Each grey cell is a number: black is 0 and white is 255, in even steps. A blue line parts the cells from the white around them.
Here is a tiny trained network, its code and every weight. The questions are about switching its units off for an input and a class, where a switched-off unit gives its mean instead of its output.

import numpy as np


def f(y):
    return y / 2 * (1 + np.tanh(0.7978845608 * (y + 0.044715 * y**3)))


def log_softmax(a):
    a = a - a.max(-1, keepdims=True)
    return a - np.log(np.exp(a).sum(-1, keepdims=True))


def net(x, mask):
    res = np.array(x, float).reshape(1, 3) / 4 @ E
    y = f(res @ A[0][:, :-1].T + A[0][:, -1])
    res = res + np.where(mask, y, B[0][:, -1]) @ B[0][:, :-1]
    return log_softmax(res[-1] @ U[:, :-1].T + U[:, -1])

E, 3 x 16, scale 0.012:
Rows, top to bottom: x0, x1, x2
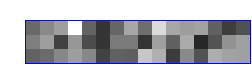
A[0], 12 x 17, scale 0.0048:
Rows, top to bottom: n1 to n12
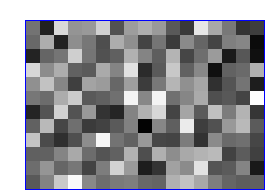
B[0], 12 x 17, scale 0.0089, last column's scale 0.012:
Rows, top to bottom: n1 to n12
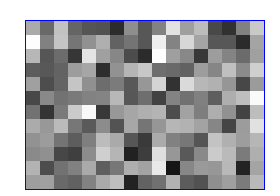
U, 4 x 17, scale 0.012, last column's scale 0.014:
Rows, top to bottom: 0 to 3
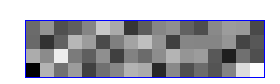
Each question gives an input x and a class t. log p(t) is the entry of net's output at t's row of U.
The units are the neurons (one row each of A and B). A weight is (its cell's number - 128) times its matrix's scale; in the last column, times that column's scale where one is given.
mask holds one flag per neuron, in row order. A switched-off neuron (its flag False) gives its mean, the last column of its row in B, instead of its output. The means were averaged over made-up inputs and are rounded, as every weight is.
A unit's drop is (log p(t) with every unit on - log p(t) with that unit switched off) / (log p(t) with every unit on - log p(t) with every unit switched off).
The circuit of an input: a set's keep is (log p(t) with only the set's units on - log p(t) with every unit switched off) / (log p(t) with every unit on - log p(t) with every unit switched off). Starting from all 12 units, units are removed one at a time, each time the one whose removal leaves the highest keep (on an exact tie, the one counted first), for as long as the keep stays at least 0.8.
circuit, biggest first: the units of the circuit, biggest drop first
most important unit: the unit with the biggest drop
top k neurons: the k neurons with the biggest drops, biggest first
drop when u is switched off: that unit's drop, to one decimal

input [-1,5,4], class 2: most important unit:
n8
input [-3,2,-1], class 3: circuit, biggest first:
n10, n3
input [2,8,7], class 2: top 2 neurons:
n8, n2
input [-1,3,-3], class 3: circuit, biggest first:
n3, n10
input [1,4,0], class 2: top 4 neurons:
n8, n4, n2, n6
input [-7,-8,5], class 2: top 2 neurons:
n1, n6
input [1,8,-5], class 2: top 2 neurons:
n8, n2
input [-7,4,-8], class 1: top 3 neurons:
n4, n11, n5
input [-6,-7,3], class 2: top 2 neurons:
n1, n6
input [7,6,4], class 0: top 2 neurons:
n6, n10
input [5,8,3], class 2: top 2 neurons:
n8, n2
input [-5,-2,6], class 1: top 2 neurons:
n7, n6
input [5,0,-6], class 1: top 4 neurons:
n4, n11, n5, n9
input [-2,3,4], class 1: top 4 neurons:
n6, n1, n7, n12
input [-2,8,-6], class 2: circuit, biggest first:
n8
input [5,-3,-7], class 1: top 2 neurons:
n4, n11
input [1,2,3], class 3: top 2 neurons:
n11, n5
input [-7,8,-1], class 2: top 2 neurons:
n8, n2
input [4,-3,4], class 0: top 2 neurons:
n4, n6
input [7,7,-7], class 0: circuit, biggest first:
n10
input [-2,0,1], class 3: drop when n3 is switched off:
0.1
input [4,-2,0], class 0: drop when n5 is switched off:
0.0
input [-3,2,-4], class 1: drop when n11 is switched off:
0.1
